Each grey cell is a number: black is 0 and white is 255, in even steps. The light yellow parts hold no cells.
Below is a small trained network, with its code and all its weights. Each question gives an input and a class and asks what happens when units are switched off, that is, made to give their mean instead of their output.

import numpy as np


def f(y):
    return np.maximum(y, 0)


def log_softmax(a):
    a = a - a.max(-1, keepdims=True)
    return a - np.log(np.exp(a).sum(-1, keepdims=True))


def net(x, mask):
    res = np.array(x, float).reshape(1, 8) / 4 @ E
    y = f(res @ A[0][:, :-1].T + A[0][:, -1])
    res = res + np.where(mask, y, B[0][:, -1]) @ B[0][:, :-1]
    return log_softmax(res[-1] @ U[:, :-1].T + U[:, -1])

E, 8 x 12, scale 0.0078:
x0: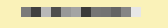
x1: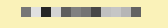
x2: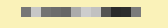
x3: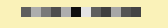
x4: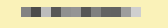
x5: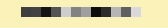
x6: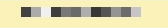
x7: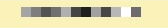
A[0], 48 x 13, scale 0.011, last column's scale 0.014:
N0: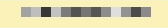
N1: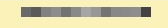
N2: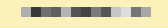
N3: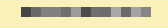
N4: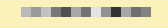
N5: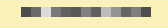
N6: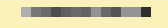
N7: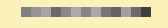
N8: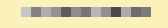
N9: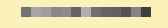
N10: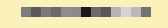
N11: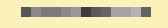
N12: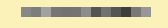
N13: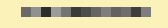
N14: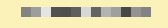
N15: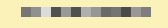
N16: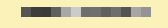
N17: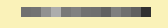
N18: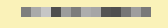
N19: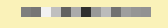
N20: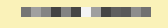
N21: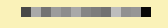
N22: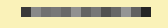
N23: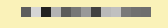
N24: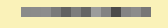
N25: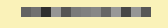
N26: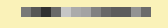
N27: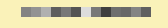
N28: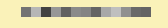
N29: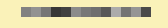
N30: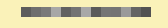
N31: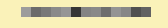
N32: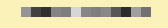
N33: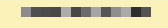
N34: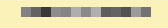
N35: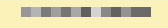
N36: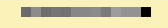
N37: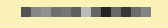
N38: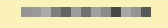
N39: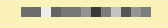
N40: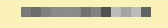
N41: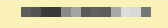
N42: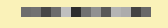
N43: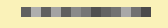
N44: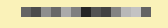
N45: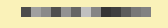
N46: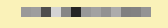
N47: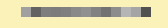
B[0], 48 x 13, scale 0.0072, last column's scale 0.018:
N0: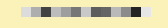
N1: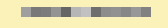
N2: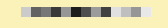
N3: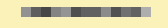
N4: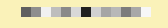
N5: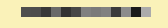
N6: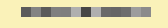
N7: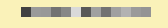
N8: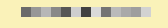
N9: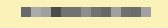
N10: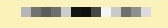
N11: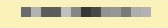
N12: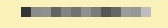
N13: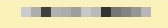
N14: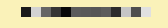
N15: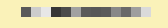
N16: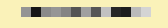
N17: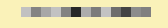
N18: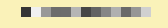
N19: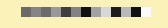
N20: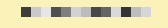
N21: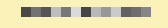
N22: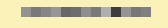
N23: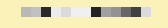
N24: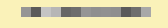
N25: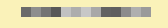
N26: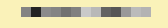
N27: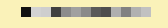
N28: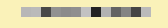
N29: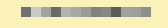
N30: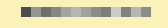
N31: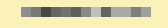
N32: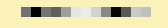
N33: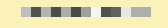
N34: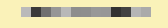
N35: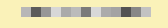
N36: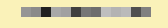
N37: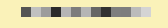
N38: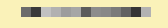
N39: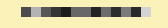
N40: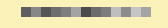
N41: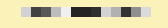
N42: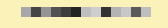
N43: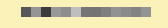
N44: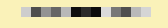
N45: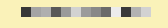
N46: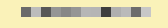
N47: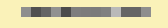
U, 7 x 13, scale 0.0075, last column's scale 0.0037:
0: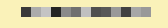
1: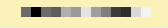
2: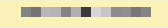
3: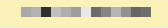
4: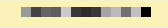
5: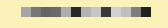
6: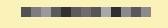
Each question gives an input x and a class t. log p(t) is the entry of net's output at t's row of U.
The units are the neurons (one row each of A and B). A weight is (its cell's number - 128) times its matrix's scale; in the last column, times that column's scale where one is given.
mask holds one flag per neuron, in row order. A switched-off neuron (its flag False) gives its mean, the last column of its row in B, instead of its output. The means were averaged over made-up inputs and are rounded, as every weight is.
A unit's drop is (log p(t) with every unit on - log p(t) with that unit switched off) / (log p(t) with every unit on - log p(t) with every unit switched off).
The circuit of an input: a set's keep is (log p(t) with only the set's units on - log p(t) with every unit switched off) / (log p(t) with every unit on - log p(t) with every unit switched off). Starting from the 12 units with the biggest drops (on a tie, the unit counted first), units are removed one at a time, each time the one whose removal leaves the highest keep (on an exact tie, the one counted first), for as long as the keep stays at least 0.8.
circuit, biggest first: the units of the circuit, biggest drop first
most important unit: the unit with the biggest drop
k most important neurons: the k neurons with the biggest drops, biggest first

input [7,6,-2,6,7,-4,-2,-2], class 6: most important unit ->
N41
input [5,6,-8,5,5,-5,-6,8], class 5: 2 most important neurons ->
(N42, N33)
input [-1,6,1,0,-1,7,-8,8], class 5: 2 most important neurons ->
(N42, N2)
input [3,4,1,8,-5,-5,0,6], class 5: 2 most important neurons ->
(N42, N33)
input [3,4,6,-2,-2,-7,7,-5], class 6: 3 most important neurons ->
(N14, N19, N5)
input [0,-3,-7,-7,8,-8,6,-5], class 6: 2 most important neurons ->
(N39, N5)
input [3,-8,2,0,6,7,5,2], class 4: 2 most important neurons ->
(N41, N44)
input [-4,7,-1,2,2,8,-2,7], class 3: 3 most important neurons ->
(N23, N0, N28)
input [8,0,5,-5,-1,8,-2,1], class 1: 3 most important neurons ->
(N32, N16, N26)
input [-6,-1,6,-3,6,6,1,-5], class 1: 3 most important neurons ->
(N32, N16, N34)
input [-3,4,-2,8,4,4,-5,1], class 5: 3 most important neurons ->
(N42, N33, N2)
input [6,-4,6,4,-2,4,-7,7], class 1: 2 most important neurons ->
(N16, N26)
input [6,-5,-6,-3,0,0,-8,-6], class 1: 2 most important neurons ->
(N32, N16)
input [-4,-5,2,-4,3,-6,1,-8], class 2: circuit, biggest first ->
(N4)
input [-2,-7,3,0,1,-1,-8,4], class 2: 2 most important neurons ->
(N4, N8)
